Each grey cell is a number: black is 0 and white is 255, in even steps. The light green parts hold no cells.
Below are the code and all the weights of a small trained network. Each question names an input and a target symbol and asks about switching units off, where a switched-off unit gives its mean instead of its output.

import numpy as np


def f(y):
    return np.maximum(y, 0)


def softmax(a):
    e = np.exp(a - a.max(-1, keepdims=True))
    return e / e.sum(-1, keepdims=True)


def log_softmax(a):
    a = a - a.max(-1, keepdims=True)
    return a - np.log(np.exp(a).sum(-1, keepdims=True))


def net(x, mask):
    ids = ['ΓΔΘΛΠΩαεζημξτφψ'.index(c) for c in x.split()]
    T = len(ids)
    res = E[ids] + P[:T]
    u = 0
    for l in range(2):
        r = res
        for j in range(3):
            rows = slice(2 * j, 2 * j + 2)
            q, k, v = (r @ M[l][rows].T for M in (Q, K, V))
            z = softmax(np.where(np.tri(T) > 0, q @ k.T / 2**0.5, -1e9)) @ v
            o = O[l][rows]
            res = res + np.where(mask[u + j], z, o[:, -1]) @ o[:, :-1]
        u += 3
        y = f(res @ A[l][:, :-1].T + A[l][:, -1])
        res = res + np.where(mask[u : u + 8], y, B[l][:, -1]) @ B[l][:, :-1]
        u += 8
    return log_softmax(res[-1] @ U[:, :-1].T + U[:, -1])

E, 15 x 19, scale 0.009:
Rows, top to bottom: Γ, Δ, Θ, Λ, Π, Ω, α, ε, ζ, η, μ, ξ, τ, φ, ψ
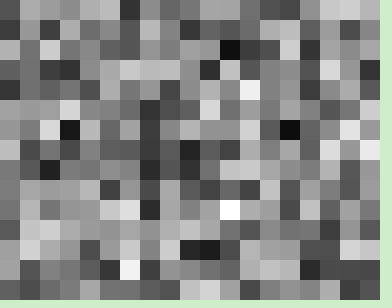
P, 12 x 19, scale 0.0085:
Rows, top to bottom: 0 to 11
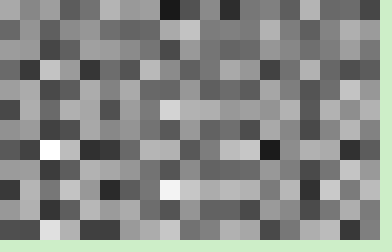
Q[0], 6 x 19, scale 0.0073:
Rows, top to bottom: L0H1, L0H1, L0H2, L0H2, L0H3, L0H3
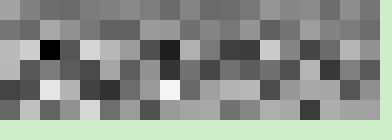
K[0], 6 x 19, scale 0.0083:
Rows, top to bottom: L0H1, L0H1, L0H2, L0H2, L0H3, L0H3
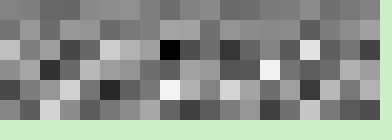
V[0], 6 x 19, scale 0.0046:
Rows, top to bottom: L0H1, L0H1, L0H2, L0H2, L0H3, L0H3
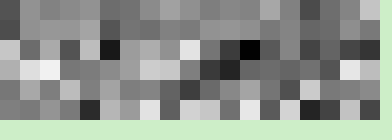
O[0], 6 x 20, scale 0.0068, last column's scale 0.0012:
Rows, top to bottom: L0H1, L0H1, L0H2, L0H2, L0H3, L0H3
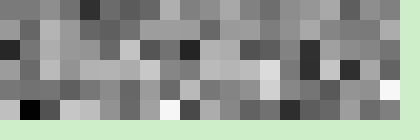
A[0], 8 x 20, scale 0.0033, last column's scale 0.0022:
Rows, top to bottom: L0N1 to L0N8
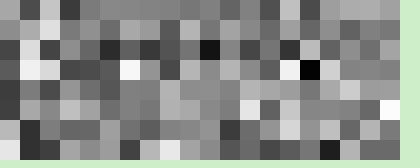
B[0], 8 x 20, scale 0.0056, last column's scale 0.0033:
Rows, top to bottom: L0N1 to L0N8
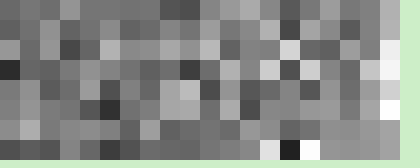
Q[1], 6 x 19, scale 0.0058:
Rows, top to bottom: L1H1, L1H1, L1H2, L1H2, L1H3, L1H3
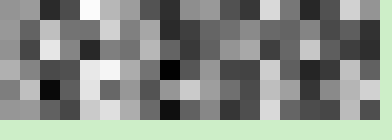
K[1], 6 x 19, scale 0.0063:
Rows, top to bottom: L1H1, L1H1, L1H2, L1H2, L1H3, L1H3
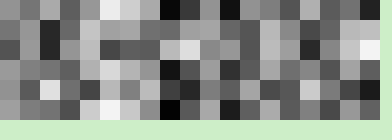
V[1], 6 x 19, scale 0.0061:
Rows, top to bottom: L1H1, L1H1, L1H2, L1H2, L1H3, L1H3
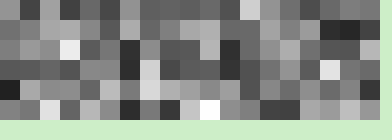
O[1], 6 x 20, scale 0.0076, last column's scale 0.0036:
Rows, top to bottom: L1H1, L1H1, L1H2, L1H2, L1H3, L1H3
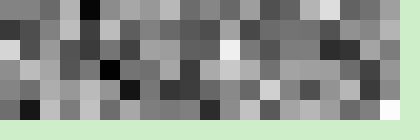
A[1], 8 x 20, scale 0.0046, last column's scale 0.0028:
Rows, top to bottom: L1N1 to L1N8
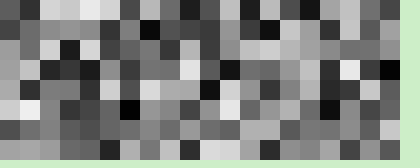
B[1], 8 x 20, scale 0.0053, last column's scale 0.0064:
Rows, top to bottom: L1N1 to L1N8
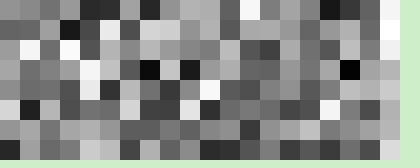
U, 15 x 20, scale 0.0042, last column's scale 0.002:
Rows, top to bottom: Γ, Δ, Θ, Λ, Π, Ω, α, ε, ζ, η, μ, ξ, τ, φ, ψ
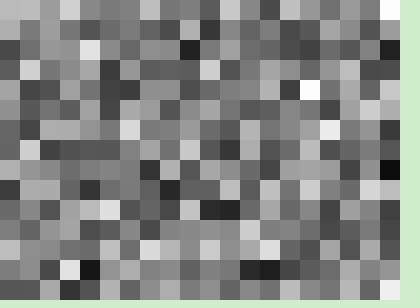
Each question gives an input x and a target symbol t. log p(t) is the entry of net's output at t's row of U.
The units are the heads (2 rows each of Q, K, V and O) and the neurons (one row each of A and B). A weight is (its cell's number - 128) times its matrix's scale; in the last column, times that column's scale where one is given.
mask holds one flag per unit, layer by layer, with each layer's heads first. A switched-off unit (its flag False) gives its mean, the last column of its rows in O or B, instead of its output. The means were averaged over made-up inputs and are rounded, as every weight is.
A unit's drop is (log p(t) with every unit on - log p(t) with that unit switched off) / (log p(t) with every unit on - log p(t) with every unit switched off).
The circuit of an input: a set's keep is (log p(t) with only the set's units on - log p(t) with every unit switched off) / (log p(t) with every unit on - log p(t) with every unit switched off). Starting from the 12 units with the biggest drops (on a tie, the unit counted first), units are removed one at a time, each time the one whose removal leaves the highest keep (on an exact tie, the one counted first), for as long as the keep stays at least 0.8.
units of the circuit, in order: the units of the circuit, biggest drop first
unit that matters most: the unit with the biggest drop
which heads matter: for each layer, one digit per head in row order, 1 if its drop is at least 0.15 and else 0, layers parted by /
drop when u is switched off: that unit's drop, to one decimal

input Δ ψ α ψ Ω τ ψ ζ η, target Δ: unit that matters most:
L1N6
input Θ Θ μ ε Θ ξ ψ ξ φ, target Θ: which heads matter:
010 / 010
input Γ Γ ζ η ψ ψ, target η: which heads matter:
001 / 000
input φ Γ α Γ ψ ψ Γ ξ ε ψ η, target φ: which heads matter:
000 / 101
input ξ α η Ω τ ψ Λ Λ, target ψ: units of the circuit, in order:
L0H2; L1N2; L1H1
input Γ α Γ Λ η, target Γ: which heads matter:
000 / 001
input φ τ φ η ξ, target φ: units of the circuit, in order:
L1H1; L1H3
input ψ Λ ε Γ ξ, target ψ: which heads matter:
010 / 000
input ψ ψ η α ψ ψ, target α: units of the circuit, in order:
L1H2; L1H3; L1H1
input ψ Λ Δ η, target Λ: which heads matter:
000 / 011
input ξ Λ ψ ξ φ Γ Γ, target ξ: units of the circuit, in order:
L1N1; L0H2; L1H3; L1H1
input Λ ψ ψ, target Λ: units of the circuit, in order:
L1H2; L1H3
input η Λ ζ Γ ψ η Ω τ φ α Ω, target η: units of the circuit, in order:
L0H3; L0N4; L0H2
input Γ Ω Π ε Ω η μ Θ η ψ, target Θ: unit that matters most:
L1N8
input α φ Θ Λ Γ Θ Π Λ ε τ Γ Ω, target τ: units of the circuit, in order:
L0H2; L1H3
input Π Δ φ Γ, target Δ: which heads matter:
000 / 011
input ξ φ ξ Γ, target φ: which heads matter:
000 / 001
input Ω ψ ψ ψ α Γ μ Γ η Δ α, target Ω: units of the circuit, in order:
L1N5; L1H2; L1H3
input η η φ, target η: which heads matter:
001 / 000
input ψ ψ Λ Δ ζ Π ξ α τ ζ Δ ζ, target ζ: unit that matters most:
L0H2
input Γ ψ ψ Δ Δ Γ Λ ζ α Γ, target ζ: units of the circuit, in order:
L0H2; L1N4; L1H3; L0N3
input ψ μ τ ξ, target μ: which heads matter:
000 / 010
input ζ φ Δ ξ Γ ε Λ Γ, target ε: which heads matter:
000 / 101
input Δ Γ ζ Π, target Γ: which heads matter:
000 / 101
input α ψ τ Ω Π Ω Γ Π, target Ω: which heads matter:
000 / 010
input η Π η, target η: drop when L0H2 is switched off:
0.2
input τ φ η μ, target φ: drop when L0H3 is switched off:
0.1
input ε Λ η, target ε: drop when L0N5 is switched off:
0.0
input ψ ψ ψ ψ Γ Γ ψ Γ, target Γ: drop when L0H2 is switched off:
0.2
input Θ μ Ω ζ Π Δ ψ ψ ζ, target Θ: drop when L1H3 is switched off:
0.1
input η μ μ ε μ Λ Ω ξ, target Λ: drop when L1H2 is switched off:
0.6
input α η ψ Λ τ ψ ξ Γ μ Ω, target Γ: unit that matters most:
L1N3
